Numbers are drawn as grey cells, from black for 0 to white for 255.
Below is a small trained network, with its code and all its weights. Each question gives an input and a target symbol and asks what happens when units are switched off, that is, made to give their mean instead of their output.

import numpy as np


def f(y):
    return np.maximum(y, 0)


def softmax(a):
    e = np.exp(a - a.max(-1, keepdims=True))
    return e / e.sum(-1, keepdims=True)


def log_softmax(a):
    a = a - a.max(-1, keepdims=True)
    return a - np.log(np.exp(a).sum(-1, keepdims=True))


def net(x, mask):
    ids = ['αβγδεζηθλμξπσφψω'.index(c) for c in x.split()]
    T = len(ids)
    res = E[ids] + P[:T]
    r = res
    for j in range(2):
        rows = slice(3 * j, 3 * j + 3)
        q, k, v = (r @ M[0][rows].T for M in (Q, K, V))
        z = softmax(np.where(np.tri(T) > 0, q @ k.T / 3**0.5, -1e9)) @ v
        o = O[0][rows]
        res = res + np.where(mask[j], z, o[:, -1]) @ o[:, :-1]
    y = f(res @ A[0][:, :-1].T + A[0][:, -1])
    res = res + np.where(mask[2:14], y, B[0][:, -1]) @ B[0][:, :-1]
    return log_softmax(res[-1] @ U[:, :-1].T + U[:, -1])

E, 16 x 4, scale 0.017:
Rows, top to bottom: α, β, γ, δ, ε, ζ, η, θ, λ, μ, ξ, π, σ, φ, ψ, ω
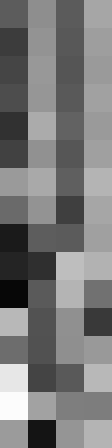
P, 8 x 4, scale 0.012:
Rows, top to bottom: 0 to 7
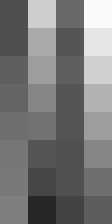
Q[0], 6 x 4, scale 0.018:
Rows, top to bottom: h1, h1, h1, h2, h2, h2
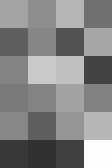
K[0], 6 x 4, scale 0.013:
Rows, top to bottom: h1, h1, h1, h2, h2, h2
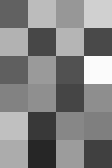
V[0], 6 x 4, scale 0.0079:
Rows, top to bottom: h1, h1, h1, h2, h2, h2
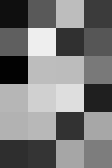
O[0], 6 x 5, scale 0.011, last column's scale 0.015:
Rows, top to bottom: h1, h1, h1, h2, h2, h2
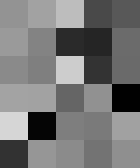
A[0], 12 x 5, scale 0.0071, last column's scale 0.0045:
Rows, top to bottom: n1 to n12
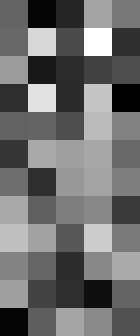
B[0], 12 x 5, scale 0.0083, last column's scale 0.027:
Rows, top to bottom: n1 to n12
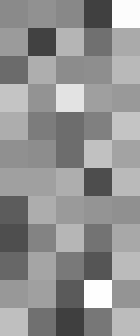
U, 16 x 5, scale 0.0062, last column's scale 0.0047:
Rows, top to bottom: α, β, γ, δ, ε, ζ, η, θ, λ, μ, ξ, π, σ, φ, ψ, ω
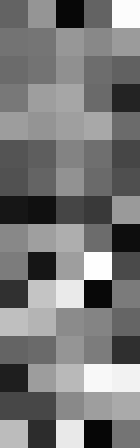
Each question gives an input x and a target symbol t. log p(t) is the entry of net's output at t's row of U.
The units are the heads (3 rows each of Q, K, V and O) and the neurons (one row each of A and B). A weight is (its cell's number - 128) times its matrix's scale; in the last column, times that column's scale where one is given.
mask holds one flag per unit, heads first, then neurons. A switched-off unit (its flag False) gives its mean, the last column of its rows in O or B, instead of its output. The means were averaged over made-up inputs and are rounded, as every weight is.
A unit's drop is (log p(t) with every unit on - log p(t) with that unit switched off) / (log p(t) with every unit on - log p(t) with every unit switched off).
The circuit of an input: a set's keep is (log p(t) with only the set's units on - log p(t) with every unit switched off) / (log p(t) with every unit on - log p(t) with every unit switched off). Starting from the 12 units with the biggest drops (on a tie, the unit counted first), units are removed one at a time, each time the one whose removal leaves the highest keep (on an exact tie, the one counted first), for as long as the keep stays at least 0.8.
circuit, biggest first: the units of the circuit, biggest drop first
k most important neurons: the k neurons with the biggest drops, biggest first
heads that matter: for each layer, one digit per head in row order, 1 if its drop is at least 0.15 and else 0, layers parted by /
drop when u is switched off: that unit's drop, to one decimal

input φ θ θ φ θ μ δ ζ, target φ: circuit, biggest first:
h2; n1
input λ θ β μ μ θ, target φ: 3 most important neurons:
n1; n6; n7
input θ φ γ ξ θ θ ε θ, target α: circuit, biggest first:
h1; n2; n11
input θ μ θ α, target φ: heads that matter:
01
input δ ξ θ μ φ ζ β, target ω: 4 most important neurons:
n1; n2; n4; n7
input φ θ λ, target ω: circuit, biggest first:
n7; h2
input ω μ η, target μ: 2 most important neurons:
n1; n10
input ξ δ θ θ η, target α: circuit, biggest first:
h1; n2
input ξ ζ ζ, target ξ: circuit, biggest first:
h1
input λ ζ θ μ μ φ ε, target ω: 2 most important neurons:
n2; n1
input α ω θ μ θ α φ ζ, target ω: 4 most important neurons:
n1; n2; n4; n7
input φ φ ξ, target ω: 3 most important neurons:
n7; n11; n6
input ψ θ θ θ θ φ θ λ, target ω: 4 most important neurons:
n1; n7; n2; n4
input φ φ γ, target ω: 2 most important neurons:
n1; n2
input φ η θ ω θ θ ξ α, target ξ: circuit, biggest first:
h2
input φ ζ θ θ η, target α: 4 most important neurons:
n4; n2; n11; n10
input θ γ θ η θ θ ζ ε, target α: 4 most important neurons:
n11; n2; n9; n4
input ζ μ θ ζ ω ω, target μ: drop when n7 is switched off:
-0.1
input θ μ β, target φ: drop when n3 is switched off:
-0.1
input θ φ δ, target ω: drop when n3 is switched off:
0.0
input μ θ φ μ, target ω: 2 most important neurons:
n7; n11
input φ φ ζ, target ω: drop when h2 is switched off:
0.2
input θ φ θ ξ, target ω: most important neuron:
n3
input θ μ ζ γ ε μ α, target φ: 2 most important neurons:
n1; n6
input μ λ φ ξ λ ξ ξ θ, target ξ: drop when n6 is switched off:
-0.1
